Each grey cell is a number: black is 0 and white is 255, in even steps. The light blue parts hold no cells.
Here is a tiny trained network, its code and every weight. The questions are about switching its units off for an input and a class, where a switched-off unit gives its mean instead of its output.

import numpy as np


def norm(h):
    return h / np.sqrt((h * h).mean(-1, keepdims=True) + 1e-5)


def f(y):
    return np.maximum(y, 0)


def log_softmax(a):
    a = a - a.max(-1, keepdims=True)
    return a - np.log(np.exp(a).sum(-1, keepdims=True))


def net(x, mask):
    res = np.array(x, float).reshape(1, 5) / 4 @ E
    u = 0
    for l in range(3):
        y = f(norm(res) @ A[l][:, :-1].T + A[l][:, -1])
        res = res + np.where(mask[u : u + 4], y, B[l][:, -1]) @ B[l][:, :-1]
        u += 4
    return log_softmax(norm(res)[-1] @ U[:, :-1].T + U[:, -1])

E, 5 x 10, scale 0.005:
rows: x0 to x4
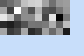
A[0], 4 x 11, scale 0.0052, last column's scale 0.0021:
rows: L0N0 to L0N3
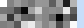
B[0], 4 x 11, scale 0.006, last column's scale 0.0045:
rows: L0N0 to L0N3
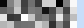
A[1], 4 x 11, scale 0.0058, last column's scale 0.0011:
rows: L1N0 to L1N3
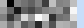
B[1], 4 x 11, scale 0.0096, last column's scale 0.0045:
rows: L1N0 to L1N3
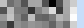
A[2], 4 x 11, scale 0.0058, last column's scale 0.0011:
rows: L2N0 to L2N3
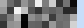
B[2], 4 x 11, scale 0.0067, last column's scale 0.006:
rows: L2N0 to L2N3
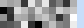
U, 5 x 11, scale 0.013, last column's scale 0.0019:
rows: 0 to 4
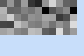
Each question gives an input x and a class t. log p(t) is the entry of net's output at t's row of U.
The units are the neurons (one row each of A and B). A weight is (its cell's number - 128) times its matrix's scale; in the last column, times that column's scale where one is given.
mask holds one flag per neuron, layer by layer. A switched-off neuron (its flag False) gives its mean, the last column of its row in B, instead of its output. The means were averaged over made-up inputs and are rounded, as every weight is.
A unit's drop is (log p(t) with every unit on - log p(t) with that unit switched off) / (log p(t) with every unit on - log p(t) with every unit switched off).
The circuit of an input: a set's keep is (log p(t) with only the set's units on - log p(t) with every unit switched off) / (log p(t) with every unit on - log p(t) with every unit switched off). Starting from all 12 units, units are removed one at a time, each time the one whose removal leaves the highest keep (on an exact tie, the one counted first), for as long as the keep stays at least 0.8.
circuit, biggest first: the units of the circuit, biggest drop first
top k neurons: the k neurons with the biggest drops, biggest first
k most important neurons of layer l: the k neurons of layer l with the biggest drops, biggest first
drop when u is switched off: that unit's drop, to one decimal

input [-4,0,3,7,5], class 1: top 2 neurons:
[L1N0 L0N3]
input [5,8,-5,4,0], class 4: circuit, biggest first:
[L0N0 L1N2]
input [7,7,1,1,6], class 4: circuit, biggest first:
[L1N2]
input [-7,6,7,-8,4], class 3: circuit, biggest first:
[L2N1 L0N2]
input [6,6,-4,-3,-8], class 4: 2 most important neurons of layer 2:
[L2N3 L2N1]
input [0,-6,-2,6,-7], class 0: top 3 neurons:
[L2N3 L1N0 L2N1]
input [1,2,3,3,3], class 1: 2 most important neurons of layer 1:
[L1N0 L1N2]
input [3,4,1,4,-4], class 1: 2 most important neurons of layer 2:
[L2N1 L2N0]
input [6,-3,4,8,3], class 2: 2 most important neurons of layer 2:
[L2N0 L2N1]
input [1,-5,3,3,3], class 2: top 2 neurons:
[L2N0 L0N3]
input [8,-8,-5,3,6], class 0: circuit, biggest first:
[L1N1 L2N1]
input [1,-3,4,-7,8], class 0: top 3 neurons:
[L0N0 L1N0 L2N2]
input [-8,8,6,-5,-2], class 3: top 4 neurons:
[L2N1 L0N0 L1N2 L1N1]
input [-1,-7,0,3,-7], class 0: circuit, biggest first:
[L2N3]
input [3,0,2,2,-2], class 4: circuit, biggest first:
[L0N0 L1N2]
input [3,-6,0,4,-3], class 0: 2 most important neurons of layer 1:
[L1N0 L1N3]
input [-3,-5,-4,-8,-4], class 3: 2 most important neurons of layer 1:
[L1N1 L1N3]
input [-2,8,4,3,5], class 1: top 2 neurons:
[L1N0 L0N2]
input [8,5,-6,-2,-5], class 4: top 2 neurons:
[L1N2 L0N0]
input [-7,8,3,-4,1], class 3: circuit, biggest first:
[L2N1]
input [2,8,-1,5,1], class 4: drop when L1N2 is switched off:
0.1
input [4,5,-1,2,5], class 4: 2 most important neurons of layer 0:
[L0N2 L0N1]
